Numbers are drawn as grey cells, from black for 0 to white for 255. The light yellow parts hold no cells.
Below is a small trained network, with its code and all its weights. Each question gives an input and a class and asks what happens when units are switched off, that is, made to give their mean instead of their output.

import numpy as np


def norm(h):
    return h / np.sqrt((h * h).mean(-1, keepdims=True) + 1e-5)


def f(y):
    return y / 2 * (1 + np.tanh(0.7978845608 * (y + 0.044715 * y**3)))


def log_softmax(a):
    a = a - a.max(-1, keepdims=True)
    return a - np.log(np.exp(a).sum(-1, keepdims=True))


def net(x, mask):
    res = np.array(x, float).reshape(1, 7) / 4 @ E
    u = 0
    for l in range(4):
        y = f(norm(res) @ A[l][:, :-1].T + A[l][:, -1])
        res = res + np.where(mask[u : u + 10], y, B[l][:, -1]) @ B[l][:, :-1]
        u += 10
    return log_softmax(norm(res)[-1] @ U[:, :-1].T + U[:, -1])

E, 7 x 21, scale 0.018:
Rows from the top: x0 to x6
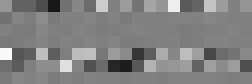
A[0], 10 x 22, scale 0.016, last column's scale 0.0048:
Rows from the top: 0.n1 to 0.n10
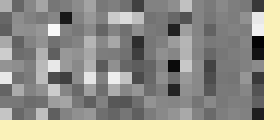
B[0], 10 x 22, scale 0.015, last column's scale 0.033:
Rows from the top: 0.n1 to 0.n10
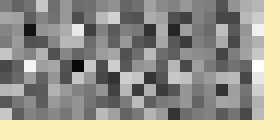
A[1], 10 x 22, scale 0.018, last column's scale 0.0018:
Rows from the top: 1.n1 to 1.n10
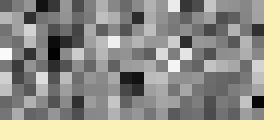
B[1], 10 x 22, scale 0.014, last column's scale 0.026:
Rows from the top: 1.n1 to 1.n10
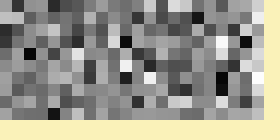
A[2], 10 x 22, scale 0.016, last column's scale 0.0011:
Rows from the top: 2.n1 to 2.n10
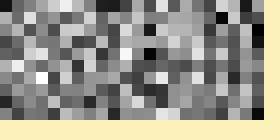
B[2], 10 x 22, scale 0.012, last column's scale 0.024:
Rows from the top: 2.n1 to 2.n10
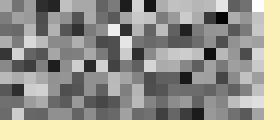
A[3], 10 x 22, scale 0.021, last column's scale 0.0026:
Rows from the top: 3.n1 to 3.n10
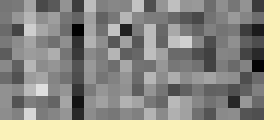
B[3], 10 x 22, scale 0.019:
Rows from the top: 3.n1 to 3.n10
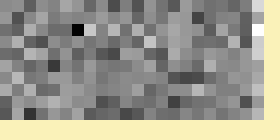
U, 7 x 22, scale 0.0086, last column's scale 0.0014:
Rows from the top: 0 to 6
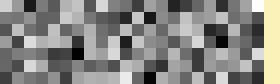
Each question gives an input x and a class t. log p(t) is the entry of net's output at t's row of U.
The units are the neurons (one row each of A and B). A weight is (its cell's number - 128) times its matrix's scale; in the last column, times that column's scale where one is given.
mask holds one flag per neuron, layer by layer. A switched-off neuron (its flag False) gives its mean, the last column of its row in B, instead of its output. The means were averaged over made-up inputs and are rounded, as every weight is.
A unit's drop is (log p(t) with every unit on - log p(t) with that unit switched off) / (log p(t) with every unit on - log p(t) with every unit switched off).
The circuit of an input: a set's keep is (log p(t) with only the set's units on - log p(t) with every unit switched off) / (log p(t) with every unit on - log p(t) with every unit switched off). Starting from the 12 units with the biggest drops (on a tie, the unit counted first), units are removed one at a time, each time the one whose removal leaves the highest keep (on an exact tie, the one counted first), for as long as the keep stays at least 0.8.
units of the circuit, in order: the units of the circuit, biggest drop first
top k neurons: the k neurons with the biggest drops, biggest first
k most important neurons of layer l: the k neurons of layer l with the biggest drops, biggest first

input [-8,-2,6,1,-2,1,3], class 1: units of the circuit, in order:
[0.n3 2.n1]
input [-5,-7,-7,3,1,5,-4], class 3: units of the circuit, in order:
[0.n6]
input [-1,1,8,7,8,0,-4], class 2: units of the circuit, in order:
[0.n7 2.n5]
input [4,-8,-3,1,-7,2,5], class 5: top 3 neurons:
[0.n3 0.n2 0.n6]
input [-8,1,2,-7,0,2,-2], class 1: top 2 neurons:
[0.n3 0.n2]
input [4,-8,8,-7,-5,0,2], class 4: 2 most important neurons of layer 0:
[0.n7 0.n3]
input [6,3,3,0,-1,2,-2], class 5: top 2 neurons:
[0.n2 0.n3]
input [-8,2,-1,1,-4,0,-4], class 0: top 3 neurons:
[0.n7 0.n3 0.n8]
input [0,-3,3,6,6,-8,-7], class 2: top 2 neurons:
[0.n7 0.n3]
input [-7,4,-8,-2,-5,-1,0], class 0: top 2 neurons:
[0.n7 0.n8]
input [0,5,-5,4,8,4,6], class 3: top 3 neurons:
[0.n3 0.n6 0.n8]
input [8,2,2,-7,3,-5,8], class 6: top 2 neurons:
[0.n7 0.n6]
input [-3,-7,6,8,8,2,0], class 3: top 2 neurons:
[0.n6 0.n5]
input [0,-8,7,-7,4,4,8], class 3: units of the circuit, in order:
[0.n3]
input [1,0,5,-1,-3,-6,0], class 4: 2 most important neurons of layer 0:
[0.n3 0.n2]
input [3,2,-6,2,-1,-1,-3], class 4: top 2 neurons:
[0.n3 0.n8]
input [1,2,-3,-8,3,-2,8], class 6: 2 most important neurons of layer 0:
[0.n7 0.n6]
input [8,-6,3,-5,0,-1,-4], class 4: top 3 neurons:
[0.n7 0.n3 1.n4]
